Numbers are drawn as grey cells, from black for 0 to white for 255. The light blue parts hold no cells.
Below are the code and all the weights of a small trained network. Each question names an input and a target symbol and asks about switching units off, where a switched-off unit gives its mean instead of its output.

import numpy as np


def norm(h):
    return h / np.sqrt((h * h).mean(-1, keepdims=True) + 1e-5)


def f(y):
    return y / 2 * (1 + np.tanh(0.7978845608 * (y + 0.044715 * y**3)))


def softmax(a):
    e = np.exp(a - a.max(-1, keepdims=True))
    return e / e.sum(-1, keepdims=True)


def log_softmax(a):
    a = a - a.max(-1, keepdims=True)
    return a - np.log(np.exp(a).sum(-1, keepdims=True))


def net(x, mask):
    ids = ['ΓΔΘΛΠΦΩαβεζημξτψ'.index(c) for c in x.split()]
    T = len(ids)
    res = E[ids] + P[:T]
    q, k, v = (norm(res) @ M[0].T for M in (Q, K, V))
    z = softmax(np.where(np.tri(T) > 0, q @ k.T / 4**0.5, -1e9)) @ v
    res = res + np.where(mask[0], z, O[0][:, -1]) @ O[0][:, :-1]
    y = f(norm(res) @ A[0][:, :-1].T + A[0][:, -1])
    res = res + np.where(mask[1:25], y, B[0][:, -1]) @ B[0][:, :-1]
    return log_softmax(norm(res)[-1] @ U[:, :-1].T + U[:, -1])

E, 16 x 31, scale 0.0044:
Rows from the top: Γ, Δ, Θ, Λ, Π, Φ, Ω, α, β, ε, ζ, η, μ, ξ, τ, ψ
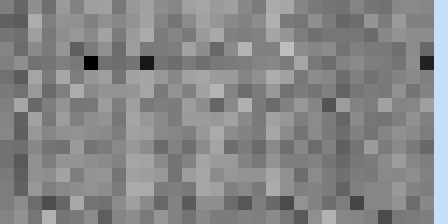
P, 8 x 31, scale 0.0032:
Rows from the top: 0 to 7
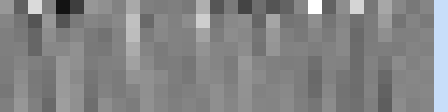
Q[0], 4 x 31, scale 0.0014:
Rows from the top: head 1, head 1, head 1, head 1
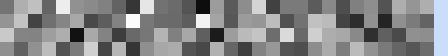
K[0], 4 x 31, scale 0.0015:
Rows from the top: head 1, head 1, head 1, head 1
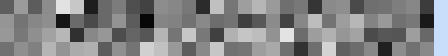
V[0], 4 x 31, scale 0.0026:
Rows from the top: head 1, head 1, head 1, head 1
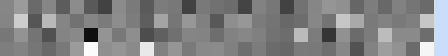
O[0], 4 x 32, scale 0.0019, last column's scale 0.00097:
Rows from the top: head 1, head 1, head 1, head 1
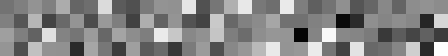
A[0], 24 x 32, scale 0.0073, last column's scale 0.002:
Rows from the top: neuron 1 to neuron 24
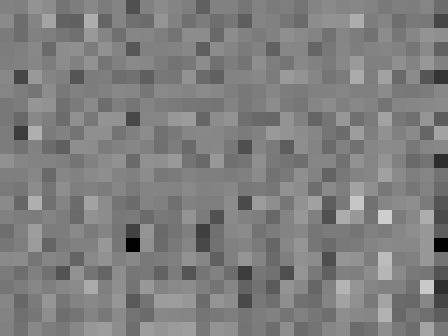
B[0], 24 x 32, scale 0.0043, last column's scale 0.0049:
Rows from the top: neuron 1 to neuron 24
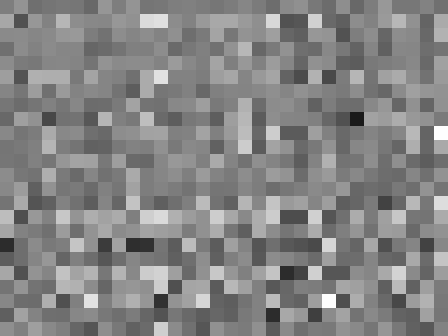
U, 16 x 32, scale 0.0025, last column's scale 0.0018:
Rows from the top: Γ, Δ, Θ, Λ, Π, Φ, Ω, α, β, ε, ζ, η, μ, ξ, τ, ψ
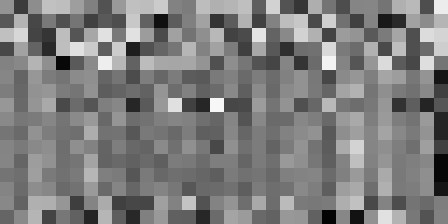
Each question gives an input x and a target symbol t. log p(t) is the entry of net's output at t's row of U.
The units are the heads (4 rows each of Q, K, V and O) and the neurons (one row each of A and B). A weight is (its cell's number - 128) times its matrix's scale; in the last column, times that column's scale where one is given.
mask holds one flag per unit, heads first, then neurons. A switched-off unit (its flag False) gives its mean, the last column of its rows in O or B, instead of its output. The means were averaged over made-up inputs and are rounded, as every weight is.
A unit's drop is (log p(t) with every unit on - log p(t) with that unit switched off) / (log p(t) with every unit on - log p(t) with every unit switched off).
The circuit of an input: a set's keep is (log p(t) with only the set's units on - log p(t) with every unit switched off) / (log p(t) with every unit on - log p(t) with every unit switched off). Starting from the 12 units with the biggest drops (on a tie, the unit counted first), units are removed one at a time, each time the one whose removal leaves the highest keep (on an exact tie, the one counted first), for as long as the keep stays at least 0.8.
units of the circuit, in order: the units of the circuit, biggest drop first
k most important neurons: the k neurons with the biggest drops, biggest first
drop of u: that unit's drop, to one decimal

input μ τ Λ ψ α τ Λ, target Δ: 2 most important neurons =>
[neuron 2; neuron 16]
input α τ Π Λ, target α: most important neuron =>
[neuron 24]
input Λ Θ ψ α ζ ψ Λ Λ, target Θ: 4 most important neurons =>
[neuron 19; neuron 10; neuron 11; neuron 15]
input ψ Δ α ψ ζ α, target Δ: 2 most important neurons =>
[neuron 16; neuron 10]
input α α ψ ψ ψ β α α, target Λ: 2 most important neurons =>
[neuron 12; neuron 10]
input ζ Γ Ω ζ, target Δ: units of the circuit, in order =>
[head 1; neuron 16; neuron 20; neuron 2]
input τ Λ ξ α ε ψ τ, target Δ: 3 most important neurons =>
[neuron 20; neuron 10; neuron 16]
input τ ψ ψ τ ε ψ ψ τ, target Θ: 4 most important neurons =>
[neuron 19; neuron 10; neuron 18; neuron 15]
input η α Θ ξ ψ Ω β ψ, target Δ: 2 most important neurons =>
[neuron 10; neuron 16]
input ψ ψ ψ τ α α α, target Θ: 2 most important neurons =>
[neuron 10; neuron 19]
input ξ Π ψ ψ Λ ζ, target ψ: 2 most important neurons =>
[neuron 9; neuron 24]
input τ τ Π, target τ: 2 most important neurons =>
[neuron 6; neuron 10]
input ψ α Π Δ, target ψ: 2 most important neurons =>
[neuron 9; neuron 24]
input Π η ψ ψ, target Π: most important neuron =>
[neuron 22]
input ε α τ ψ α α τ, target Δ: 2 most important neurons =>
[neuron 20; neuron 10]
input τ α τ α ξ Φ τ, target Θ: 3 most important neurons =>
[neuron 10; neuron 19; neuron 15]
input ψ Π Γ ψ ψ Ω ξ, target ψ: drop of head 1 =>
1.0
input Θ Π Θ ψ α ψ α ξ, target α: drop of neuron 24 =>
0.4
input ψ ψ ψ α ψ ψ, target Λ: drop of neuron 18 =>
0.9
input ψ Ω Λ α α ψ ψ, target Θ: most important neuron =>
[neuron 17]
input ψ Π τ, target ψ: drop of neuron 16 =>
0.1
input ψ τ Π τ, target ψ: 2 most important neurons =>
[neuron 24; neuron 9]
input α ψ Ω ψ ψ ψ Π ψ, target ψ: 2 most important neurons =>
[neuron 9; neuron 24]
